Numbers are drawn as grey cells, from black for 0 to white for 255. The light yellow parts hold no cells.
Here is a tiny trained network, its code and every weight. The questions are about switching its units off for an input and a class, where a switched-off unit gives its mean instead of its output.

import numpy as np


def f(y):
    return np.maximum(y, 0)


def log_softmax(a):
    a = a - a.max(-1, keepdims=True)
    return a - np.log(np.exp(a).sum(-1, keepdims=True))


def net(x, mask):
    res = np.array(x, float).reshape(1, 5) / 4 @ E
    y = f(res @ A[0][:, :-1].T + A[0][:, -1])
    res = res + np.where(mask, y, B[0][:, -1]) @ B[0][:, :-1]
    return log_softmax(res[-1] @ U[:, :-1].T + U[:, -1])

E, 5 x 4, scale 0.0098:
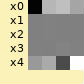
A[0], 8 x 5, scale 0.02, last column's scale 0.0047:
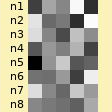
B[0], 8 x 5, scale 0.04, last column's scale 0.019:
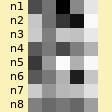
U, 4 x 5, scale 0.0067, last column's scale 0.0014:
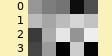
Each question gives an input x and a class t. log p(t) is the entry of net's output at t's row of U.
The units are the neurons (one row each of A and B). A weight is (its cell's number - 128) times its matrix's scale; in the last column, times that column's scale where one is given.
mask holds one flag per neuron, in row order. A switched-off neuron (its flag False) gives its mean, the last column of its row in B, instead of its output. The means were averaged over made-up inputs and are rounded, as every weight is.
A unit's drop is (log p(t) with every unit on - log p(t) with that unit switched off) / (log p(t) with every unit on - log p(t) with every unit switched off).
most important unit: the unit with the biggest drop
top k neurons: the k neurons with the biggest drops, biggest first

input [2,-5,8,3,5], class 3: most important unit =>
n1
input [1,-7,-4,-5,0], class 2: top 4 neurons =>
(n2 n1 n3 n7)
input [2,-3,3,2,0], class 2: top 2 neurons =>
(n2 n1)
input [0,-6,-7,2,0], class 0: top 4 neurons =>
(n5 n3 n1 n7)
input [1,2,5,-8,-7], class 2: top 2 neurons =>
(n5 n1)
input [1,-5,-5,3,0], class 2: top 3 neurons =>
(n2 n1 n3)
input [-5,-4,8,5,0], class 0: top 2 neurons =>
(n2 n5)
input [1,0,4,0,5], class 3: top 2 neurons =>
(n1 n5)
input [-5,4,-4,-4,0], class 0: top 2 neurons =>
(n2 n5)
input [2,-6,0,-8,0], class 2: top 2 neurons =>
(n2 n1)
